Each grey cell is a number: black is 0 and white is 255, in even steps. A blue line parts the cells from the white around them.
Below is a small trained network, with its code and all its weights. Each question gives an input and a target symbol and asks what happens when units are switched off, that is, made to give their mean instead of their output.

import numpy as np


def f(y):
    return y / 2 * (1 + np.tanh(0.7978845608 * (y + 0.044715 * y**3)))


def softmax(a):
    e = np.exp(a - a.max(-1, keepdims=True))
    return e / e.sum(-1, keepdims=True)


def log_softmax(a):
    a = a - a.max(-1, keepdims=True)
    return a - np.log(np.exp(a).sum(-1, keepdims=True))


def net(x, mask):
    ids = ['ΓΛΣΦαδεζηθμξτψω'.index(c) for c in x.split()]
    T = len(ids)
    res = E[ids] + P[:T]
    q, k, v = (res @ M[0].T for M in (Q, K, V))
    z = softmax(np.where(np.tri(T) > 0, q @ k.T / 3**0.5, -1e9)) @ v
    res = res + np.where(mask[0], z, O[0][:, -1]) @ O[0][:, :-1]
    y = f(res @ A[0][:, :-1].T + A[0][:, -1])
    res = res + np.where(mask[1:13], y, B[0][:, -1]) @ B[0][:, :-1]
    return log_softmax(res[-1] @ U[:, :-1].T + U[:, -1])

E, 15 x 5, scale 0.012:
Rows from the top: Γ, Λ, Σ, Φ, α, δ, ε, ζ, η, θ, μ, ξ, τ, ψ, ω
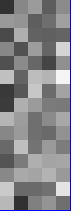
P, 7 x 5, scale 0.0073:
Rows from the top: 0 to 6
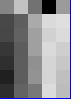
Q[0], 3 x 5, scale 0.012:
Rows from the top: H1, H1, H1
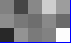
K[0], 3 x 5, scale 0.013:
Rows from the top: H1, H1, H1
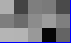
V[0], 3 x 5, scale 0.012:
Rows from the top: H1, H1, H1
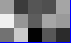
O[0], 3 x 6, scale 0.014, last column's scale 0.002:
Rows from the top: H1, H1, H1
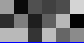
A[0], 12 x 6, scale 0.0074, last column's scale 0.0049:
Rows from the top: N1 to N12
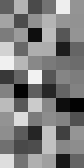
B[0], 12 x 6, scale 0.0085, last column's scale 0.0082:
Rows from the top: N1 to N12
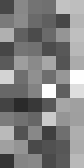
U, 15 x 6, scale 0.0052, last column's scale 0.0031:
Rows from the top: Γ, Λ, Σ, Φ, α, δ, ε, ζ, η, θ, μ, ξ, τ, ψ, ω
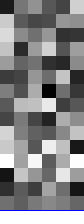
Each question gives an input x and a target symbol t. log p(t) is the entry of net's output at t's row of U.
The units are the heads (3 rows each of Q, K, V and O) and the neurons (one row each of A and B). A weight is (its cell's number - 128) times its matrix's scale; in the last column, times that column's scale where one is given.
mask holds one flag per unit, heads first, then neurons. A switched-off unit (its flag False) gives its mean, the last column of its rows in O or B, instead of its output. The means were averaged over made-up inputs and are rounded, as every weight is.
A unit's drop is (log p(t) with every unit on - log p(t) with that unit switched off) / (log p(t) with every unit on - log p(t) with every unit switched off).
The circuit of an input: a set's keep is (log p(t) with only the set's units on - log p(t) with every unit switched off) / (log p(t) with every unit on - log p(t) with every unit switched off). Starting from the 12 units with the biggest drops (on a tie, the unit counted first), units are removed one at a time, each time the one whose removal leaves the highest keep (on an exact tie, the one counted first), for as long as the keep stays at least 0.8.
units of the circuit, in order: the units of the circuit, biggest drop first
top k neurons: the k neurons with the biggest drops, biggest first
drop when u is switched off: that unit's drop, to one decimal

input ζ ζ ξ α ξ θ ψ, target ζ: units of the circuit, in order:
[H1, N5, N6]
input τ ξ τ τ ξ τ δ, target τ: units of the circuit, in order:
[H1, N1]
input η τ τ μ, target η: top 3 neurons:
[N1, N7, N6]
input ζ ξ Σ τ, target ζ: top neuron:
[N5]
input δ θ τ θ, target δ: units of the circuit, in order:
[H1, N7]
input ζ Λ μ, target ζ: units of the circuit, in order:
[H1, N5]
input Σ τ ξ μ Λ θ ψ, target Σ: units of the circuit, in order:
[H1, N5, N10]
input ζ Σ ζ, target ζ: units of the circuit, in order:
[H1, N5]
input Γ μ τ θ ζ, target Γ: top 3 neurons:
[N12, N4, N8]
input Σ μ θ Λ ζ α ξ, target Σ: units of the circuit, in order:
[H1, N10]
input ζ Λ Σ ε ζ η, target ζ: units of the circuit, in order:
[H1, N5, N6]
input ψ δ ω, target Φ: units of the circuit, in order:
[N7, H1, N6, N1]
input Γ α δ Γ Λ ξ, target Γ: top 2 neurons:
[N12, N4]
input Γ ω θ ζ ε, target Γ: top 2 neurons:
[N12, N4]
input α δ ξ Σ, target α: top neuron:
[N10]
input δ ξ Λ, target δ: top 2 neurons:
[N7, N1]
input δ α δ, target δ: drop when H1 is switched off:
1.2
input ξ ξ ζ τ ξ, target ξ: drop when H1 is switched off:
0.5
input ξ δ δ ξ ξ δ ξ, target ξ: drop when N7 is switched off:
0.1
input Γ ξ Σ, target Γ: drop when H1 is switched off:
1.3
